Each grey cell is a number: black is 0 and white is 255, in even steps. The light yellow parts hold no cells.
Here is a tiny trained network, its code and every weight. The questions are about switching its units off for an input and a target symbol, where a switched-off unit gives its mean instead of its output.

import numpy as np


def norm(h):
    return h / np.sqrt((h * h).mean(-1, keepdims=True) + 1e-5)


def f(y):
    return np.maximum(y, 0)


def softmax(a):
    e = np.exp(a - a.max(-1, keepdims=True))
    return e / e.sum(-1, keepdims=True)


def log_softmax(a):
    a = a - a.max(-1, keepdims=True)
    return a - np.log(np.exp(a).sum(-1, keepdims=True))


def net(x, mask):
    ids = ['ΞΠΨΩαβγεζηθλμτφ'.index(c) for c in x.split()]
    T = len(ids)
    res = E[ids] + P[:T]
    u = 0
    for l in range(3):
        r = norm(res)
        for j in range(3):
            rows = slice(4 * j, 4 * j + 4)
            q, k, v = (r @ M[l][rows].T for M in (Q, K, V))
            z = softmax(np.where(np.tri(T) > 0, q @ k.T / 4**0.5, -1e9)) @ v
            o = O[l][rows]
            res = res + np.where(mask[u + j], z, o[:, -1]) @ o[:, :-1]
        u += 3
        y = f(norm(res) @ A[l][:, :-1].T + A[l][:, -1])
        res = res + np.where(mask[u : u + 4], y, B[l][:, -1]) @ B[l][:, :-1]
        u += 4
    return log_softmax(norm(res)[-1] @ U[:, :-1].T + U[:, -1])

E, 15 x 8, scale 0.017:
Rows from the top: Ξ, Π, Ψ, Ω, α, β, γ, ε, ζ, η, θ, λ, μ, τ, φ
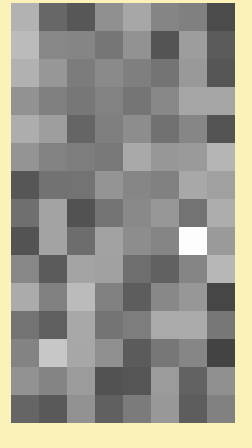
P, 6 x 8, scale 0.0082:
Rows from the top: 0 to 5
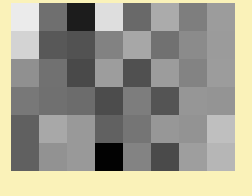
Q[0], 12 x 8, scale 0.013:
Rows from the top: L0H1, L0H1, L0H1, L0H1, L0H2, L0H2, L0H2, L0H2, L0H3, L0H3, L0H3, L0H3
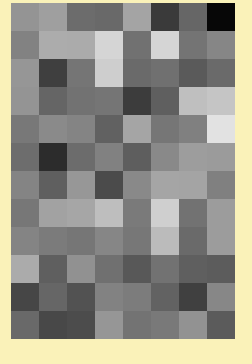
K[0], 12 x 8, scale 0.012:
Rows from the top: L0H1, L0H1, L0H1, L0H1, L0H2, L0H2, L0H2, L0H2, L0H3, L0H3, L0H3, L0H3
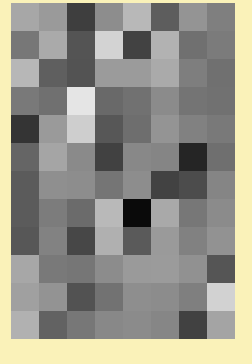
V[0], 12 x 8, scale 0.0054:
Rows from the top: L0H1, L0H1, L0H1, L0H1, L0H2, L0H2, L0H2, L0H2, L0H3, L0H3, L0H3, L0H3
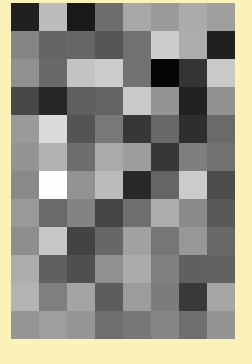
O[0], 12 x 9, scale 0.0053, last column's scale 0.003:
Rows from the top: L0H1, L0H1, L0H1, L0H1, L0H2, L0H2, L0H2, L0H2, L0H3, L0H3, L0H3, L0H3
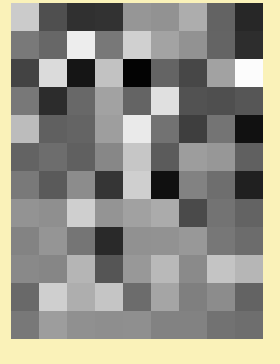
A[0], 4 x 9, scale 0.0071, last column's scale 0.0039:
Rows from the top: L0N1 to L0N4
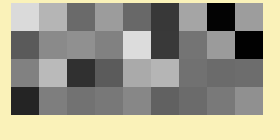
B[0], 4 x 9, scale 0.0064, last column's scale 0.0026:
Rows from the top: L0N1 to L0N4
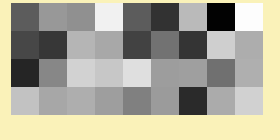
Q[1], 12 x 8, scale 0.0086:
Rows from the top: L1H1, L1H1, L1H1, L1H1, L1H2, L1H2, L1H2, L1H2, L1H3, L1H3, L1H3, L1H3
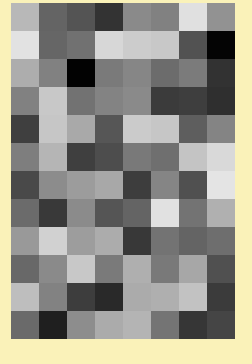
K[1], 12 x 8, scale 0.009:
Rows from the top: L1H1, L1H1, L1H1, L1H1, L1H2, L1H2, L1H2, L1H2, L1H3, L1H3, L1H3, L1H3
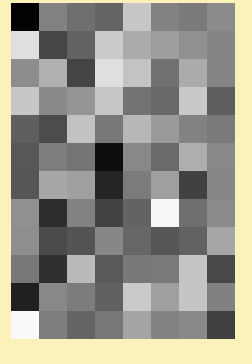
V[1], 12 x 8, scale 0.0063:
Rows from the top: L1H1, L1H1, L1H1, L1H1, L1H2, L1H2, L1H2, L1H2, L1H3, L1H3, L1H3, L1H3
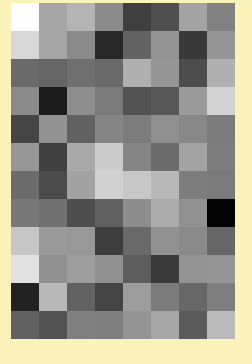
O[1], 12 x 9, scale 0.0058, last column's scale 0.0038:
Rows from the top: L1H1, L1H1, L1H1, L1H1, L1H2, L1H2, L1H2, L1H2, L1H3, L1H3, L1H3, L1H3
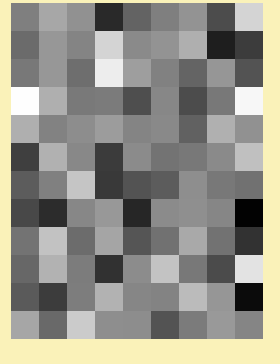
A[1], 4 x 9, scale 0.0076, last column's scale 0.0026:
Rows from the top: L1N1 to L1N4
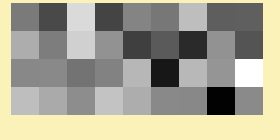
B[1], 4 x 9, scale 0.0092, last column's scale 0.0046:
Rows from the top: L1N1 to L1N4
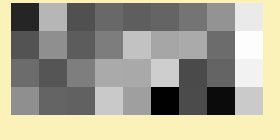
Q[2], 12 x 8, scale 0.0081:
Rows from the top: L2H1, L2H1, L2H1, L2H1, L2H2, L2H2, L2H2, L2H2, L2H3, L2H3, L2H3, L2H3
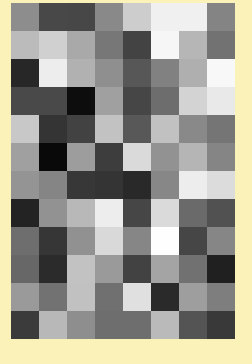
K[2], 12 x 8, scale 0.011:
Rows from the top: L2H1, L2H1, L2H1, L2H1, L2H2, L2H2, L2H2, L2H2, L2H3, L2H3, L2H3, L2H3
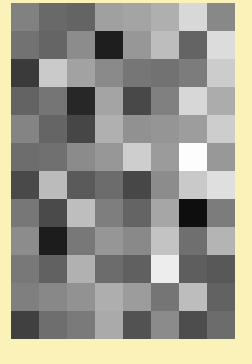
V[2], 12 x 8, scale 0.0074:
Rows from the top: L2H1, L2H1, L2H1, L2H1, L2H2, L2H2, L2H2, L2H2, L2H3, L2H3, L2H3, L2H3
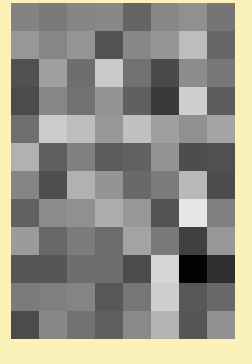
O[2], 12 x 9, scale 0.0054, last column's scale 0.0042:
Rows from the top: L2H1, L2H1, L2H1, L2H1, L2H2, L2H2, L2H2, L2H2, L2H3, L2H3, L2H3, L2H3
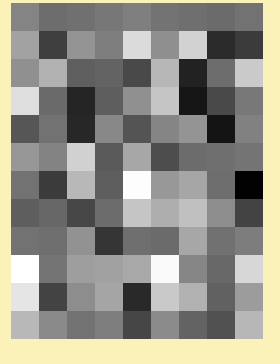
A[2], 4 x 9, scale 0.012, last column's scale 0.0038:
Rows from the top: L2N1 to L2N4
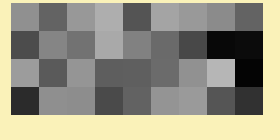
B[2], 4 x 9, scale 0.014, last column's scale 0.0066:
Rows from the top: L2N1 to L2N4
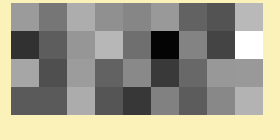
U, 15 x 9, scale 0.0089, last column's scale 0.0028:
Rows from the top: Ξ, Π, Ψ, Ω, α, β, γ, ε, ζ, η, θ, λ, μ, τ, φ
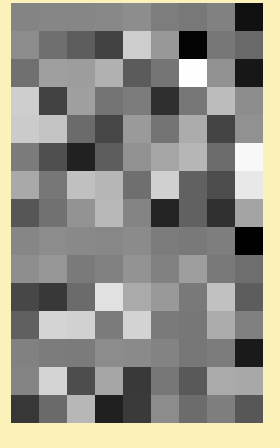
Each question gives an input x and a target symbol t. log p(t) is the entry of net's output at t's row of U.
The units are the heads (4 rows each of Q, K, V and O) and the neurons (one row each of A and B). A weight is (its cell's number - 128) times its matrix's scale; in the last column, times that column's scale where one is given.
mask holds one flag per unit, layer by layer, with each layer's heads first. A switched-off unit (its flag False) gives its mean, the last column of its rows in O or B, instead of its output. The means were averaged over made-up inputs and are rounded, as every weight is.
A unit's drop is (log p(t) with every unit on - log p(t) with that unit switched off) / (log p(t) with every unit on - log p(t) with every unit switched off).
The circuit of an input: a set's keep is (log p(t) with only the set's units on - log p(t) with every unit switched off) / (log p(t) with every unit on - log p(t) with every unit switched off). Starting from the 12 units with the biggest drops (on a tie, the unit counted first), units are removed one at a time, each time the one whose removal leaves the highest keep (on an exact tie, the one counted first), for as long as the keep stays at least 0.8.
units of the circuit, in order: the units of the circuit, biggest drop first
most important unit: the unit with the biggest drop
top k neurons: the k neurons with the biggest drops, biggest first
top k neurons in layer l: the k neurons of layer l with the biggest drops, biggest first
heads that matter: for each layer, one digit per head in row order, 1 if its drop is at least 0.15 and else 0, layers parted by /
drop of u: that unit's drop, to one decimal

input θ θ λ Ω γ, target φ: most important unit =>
L0H1
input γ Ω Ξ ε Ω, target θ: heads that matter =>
000 / 100 / 000
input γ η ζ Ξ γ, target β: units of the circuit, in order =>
L0H1; L2H2
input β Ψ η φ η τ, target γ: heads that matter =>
000 / 000 / 001
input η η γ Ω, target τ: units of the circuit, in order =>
L0H1; L2N2
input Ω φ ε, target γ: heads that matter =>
100 / 000 / 000
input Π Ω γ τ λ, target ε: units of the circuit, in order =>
L1H1; L1N4; L2N2
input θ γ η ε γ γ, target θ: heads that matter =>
101 / 111 / 000
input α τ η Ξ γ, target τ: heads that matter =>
010 / 000 / 000
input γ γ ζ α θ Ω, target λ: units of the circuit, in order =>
L0H1; L2N2
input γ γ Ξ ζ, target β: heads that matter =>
100 / 000 / 000
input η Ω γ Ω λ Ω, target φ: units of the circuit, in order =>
L0H1; L2N4; L1N1
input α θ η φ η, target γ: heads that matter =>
000 / 000 / 000
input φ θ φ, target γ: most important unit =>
L2H3
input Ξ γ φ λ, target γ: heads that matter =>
010 / 000 / 001
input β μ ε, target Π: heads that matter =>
010 / 100 / 100
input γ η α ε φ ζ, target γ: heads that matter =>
100 / 000 / 000
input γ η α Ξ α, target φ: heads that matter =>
001 / 110 / 000
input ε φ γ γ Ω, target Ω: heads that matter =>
110 / 000 / 000
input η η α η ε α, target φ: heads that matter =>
100 / 110 / 000
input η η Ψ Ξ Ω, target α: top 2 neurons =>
L2N2; L1N1
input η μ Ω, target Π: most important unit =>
L0H2
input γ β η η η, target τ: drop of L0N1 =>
0.0
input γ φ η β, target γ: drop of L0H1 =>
0.2
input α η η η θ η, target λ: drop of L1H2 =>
0.1
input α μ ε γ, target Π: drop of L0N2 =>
0.1
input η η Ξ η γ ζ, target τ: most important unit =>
L0H1
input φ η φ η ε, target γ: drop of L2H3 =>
0.3
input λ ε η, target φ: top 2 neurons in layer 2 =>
L2N4; L2N2
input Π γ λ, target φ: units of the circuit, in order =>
L0H1; L1N1; L2N4
